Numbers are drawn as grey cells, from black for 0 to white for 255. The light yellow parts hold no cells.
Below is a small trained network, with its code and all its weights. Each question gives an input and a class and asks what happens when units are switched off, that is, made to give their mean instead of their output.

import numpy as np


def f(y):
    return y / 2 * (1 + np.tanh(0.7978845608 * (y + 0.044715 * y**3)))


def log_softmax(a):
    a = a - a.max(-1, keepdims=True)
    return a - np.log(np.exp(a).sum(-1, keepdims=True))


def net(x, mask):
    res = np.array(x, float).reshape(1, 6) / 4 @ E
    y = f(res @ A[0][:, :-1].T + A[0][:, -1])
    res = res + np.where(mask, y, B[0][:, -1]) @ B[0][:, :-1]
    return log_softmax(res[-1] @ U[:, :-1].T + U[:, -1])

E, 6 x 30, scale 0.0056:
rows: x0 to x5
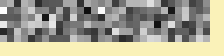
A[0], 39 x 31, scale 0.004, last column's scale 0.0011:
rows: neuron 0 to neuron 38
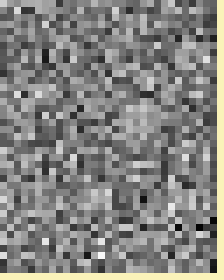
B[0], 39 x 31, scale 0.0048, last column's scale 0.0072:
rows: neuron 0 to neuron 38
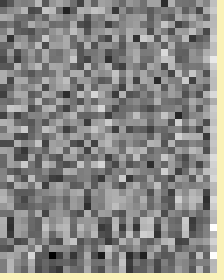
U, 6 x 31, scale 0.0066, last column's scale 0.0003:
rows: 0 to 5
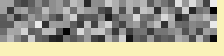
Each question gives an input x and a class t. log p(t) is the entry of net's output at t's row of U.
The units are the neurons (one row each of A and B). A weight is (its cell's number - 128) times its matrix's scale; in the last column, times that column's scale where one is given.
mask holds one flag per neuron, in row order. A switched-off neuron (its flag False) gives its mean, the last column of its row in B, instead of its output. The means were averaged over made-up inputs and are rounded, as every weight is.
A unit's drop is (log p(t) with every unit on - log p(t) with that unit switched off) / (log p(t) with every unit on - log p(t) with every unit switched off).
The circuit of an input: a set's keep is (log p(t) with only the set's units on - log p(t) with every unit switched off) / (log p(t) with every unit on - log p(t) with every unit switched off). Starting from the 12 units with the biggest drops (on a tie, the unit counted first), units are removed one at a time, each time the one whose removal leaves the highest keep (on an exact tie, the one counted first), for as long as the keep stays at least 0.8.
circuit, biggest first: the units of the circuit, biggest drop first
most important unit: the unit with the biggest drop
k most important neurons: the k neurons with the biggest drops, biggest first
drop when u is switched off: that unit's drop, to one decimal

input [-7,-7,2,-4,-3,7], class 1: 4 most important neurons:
neuron 33; neuron 31; neuron 11; neuron 36
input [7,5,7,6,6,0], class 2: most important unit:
neuron 22
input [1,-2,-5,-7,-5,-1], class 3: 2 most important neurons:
neuron 9; neuron 20
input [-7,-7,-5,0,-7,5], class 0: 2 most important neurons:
neuron 29; neuron 21
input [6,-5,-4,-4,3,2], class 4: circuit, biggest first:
neuron 15; neuron 23
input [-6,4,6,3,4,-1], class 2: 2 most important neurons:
neuron 22; neuron 8
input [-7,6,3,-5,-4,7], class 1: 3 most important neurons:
neuron 33; neuron 11; neuron 31
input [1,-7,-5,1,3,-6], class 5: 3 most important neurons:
neuron 25; neuron 38; neuron 37
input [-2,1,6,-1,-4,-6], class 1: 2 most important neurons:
neuron 32; neuron 5
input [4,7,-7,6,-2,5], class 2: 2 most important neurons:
neuron 34; neuron 3
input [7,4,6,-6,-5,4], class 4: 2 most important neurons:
neuron 23; neuron 18
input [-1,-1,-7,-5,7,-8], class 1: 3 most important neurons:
neuron 32; neuron 5; neuron 28
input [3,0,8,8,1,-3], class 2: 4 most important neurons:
neuron 8; neuron 22; neuron 24; neuron 7
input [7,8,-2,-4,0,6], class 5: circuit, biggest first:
neuron 36
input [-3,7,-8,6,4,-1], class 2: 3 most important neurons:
neuron 34; neuron 16; neuron 3
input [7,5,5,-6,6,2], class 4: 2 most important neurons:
neuron 18; neuron 23
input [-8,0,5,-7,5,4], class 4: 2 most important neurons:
neuron 1; neuron 13
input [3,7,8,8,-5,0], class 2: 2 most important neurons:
neuron 22; neuron 8
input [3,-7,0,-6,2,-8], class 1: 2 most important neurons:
neuron 32; neuron 5
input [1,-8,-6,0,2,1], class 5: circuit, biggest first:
neuron 25
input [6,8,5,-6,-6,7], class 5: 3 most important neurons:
neuron 36; neuron 32; neuron 28
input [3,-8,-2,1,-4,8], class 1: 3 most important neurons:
neuron 31; neuron 33; neuron 11
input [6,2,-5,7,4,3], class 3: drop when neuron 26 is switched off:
0.1
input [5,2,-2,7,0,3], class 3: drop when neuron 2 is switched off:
0.0
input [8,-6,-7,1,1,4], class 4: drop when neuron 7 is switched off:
0.1
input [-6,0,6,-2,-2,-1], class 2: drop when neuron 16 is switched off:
-0.1
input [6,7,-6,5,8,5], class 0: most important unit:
neuron 19
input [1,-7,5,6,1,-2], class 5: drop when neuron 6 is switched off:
0.2
